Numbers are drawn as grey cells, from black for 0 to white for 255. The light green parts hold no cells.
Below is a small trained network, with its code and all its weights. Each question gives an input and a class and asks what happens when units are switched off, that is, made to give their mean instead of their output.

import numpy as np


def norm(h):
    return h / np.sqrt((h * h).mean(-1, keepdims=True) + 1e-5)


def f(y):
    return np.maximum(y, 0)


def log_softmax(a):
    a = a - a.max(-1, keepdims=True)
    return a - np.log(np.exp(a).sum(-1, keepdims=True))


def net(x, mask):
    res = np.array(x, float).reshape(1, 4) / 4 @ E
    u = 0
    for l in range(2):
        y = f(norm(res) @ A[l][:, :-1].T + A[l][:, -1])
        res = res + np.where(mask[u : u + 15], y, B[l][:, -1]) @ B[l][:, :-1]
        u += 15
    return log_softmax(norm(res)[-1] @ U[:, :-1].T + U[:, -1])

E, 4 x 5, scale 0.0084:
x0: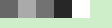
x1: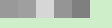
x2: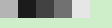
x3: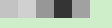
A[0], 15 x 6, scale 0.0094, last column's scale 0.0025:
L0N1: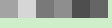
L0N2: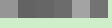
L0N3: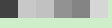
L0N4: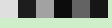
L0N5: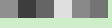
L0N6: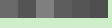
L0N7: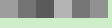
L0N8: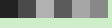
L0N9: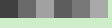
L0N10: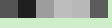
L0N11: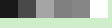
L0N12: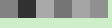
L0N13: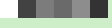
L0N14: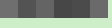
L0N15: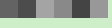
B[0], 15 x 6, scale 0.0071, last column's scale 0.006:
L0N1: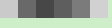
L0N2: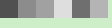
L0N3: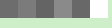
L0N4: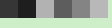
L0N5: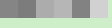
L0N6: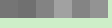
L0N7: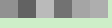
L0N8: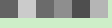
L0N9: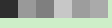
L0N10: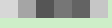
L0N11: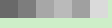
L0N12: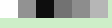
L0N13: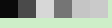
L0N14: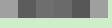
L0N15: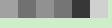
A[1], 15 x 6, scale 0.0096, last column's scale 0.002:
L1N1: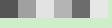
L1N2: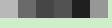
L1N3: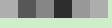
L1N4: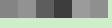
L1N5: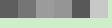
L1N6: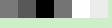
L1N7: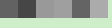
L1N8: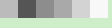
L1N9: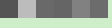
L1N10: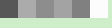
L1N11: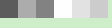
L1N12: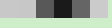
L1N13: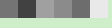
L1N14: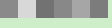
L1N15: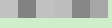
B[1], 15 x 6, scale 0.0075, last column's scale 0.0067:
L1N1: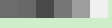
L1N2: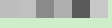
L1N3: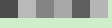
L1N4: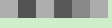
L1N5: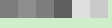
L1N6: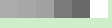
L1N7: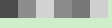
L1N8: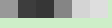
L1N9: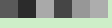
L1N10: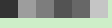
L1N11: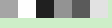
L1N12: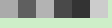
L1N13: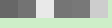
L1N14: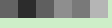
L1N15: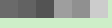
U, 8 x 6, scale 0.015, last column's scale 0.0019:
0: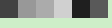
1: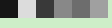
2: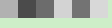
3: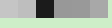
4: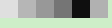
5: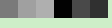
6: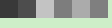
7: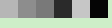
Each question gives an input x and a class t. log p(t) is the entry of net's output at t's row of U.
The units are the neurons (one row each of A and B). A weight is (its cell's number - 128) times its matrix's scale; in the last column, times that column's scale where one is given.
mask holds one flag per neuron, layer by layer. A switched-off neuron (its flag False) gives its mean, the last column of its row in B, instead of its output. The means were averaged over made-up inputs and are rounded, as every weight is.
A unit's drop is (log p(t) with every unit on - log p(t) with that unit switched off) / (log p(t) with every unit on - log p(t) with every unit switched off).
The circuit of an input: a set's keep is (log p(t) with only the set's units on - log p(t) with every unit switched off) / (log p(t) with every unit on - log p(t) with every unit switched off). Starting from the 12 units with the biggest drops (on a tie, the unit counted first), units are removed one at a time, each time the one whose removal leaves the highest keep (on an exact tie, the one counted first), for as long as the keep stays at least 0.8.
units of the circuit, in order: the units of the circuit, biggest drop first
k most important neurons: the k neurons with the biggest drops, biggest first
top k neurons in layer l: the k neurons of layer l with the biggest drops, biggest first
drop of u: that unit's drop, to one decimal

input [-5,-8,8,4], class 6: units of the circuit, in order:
[L0N13 L0N4]
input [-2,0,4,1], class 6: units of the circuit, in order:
[L0N13]
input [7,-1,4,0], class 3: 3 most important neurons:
[L0N2 L1N11 L1N13]
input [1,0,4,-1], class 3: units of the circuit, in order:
[L1N11 L0N2]
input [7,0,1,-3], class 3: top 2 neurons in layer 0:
[L0N12 L0N13]
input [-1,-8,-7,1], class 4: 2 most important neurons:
[L0N1 L0N13]
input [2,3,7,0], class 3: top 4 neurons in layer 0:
[L0N12 L0N2 L0N10 L0N15]
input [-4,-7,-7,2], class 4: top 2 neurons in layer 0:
[L0N1 L0N13]
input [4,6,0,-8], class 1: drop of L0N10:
-0.2
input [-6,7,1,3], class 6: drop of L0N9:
-0.1
